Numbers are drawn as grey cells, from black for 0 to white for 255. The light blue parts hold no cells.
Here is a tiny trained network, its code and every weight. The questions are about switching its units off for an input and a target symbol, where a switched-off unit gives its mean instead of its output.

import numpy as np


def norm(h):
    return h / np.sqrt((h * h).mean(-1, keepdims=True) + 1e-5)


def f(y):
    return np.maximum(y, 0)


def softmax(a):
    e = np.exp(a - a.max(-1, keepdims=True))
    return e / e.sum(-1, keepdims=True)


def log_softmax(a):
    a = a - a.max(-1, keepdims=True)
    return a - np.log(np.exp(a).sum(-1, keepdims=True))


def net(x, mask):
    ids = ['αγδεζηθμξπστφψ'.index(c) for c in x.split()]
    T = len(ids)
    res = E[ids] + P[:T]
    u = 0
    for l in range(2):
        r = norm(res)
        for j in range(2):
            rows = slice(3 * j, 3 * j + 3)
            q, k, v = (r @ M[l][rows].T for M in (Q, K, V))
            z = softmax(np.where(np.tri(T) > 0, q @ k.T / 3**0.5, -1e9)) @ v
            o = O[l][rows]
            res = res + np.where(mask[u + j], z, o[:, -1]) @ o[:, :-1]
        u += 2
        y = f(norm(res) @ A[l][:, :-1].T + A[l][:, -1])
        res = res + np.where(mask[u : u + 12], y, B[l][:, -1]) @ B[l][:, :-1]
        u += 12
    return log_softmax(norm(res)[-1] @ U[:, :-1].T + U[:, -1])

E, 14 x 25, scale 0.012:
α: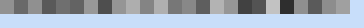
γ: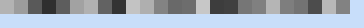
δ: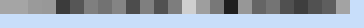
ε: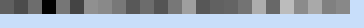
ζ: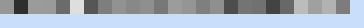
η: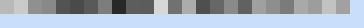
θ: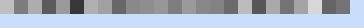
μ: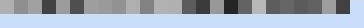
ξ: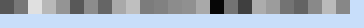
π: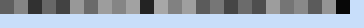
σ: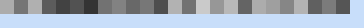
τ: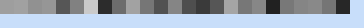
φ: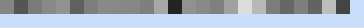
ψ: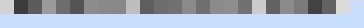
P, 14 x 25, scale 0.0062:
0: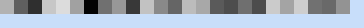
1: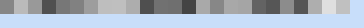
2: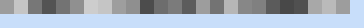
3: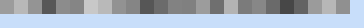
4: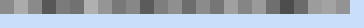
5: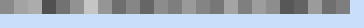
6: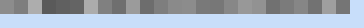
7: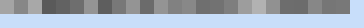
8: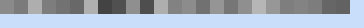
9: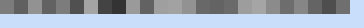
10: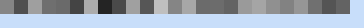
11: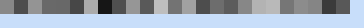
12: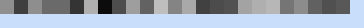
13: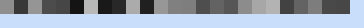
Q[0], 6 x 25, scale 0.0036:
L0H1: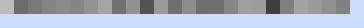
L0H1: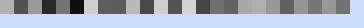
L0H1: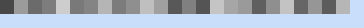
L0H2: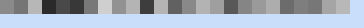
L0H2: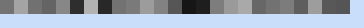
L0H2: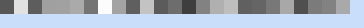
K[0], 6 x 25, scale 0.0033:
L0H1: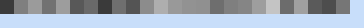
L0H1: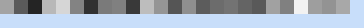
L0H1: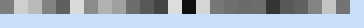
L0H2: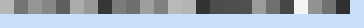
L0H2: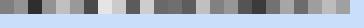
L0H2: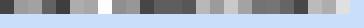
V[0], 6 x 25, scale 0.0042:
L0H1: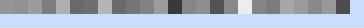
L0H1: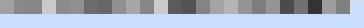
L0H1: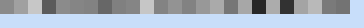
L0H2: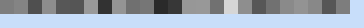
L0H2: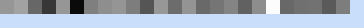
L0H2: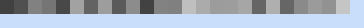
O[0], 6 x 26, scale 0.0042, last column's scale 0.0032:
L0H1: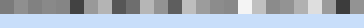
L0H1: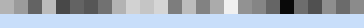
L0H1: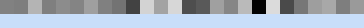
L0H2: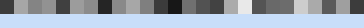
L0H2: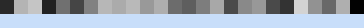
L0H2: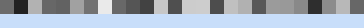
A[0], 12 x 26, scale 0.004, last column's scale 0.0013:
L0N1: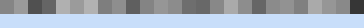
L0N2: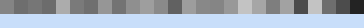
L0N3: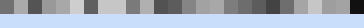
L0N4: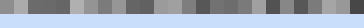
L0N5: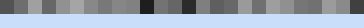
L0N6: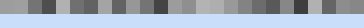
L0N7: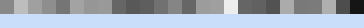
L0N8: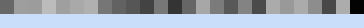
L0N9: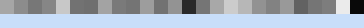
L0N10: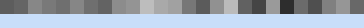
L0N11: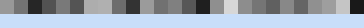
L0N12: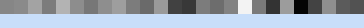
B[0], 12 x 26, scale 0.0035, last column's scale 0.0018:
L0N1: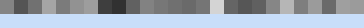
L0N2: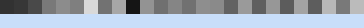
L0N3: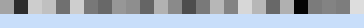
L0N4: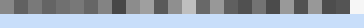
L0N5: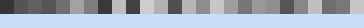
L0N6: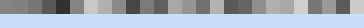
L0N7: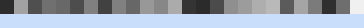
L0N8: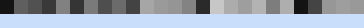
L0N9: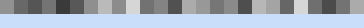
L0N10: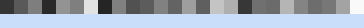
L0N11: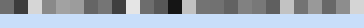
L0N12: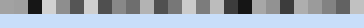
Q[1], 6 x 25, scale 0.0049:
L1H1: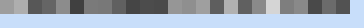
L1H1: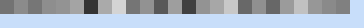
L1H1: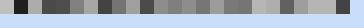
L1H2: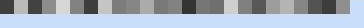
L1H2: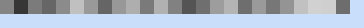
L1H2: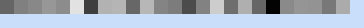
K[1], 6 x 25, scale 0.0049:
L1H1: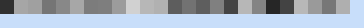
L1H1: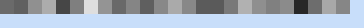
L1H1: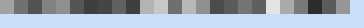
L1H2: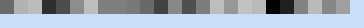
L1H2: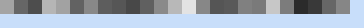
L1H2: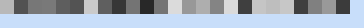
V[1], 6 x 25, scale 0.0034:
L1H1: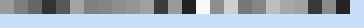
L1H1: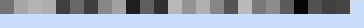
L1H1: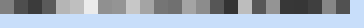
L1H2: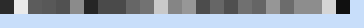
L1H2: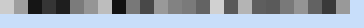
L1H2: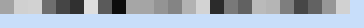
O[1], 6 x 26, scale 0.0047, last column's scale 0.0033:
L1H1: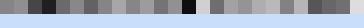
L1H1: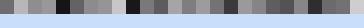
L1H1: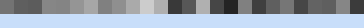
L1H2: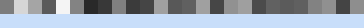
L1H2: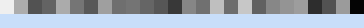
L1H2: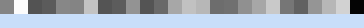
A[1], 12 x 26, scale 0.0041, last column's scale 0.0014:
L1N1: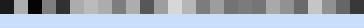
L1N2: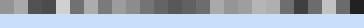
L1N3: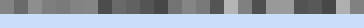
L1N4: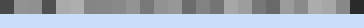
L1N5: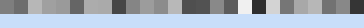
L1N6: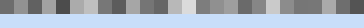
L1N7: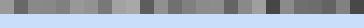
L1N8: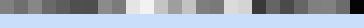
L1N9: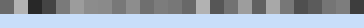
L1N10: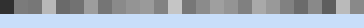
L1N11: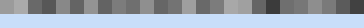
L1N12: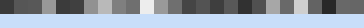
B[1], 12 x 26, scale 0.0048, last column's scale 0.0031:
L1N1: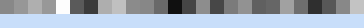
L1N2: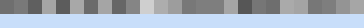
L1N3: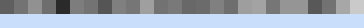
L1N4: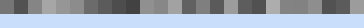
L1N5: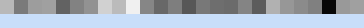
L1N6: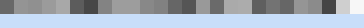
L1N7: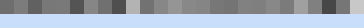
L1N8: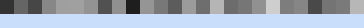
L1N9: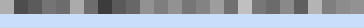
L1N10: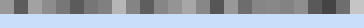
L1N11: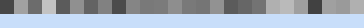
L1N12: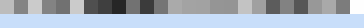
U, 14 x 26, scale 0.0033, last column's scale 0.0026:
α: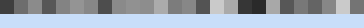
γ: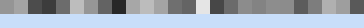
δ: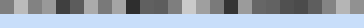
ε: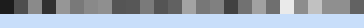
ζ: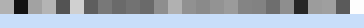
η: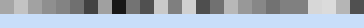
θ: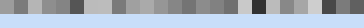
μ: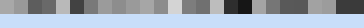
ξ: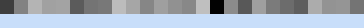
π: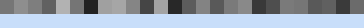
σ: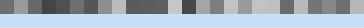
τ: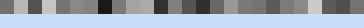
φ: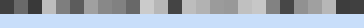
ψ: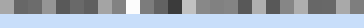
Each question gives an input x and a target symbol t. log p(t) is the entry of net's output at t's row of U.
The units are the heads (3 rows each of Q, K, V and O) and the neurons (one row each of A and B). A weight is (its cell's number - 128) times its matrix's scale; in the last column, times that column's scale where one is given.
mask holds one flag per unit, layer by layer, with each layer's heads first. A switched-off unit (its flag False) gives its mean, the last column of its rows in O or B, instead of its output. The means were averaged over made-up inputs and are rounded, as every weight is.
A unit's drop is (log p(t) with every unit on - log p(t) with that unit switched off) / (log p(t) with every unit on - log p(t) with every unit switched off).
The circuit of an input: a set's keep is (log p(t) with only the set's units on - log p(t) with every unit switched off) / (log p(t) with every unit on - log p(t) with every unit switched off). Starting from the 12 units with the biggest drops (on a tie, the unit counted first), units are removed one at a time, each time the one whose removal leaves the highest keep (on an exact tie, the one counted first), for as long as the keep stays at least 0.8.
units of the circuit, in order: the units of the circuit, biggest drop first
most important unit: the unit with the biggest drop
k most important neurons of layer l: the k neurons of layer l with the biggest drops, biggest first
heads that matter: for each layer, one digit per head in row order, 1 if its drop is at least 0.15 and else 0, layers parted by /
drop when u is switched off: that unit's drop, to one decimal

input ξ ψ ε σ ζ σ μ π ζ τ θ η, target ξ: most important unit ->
L1H2
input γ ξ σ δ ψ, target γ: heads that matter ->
00 / 11
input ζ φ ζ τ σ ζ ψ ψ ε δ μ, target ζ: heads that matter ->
00 / 01
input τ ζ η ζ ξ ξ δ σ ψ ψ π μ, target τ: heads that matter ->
01 / 00
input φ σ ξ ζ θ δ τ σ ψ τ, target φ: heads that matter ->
10 / 00
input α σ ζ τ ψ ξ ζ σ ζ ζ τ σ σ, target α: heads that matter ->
10 / 10
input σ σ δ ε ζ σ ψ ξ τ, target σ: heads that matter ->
00 / 10
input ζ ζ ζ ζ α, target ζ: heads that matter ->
01 / 01
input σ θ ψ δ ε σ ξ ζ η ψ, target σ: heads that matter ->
00 / 10
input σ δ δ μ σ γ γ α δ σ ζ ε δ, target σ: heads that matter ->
00 / 10
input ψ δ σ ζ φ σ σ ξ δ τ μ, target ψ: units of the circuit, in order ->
L1H2, L0H1
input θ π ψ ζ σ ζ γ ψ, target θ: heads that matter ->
10 / 00
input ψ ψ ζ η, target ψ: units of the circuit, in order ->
L1H2, L0H1
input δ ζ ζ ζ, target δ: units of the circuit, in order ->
L1H1
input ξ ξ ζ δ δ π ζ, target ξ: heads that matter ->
00 / 01
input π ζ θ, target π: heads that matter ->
00 / 01
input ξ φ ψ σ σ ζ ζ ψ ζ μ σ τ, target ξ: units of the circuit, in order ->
L1H2, L1N1
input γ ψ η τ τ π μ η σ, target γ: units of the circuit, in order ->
L1H1, L1H2
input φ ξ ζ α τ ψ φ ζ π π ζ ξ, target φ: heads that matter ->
10 / 00
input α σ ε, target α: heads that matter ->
11 / 00
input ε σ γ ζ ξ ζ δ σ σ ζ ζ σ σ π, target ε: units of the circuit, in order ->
L0H1
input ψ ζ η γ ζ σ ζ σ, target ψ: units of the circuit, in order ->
L0H1, L1H2
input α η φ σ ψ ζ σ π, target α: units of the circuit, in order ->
L0H1, L0N10
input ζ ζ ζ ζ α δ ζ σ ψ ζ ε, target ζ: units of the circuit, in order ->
L1H2, L0H2
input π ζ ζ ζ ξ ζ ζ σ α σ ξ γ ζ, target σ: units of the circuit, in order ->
L1H1, L0H2
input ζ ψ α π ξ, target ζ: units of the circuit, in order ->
L1H2, L1N12
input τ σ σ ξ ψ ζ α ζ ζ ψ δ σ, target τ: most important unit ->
L0H2
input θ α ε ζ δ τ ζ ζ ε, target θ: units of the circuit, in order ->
L0H1, L1N5
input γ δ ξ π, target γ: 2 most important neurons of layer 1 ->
L1N9, L1N2
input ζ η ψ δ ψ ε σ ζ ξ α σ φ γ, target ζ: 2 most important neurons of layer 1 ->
L1N12, L1N9
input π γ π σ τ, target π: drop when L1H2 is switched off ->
1.0
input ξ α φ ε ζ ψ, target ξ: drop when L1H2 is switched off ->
1.0
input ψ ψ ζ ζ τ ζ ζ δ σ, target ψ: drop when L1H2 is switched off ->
0.3
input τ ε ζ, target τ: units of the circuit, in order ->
L0H2
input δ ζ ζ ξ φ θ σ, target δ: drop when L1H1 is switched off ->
0.9
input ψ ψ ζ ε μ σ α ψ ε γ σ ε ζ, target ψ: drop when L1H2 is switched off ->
0.4
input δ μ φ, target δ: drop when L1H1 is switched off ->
0.9
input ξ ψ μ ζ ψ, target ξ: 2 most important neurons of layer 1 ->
L1N1, L1N6
